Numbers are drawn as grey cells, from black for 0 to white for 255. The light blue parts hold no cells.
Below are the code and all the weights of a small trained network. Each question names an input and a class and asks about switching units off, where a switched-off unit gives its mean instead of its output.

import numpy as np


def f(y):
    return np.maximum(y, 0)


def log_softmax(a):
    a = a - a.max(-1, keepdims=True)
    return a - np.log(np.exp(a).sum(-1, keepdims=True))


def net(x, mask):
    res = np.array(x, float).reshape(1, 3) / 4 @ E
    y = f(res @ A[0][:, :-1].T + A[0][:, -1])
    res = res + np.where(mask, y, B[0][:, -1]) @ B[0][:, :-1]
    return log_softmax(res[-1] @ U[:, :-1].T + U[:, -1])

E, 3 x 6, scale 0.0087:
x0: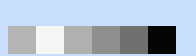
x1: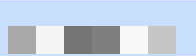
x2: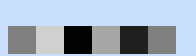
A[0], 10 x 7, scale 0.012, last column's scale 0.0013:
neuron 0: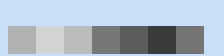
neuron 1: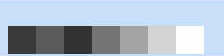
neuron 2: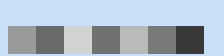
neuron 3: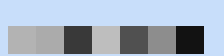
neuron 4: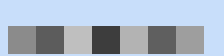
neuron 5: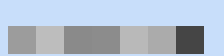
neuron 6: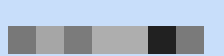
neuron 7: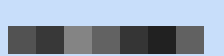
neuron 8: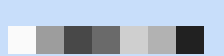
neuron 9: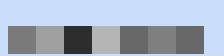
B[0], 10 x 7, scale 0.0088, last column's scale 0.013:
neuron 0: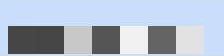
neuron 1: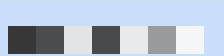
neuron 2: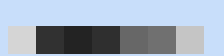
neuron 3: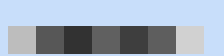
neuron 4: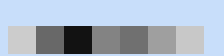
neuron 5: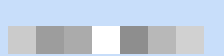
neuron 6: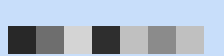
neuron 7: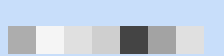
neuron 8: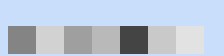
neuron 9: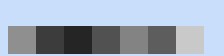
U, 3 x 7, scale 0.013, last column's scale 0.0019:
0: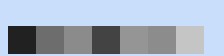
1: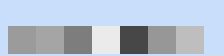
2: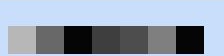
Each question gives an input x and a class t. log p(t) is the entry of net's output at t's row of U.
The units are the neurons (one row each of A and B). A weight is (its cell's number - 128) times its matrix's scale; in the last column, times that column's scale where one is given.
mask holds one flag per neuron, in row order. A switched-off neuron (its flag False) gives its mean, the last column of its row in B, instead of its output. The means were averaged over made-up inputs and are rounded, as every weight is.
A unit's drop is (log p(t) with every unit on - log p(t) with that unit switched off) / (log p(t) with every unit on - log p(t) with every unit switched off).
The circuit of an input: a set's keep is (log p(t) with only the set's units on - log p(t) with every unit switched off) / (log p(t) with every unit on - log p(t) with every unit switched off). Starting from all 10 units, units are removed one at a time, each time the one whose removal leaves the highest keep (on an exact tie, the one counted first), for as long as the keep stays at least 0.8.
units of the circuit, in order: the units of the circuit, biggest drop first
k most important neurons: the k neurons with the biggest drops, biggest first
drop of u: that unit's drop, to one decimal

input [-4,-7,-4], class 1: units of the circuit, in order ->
(neuron 7)
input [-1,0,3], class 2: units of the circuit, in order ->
(neuron 0; neuron 7)
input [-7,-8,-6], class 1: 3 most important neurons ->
(neuron 7; neuron 0; neuron 6)
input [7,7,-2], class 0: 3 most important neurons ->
(neuron 0; neuron 6; neuron 7)
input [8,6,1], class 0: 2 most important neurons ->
(neuron 0; neuron 6)
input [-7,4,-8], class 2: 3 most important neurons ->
(neuron 2; neuron 4; neuron 0)
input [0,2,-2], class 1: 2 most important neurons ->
(neuron 9; neuron 3)
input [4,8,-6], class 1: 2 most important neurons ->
(neuron 5; neuron 8)
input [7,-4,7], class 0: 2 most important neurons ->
(neuron 0; neuron 6)
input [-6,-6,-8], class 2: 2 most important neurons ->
(neuron 4; neuron 2)
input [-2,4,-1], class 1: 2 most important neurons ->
(neuron 0; neuron 6)
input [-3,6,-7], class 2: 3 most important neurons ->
(neuron 2; neuron 7; neuron 4)
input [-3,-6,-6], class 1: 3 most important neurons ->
(neuron 7; neuron 9; neuron 3)
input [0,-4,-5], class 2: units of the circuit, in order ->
(neuron 4)
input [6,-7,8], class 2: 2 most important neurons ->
(neuron 3; neuron 9)
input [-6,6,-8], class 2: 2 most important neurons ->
(neuron 2; neuron 4)
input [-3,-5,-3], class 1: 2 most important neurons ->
(neuron 7; neuron 0)
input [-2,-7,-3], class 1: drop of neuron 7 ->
0.3
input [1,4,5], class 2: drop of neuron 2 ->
-0.1
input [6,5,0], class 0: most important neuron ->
(neuron 0)
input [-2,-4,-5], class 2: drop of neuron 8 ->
0.3
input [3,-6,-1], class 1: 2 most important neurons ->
(neuron 7; neuron 1)
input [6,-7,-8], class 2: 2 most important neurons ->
(neuron 2; neuron 4)
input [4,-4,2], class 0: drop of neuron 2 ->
-0.1
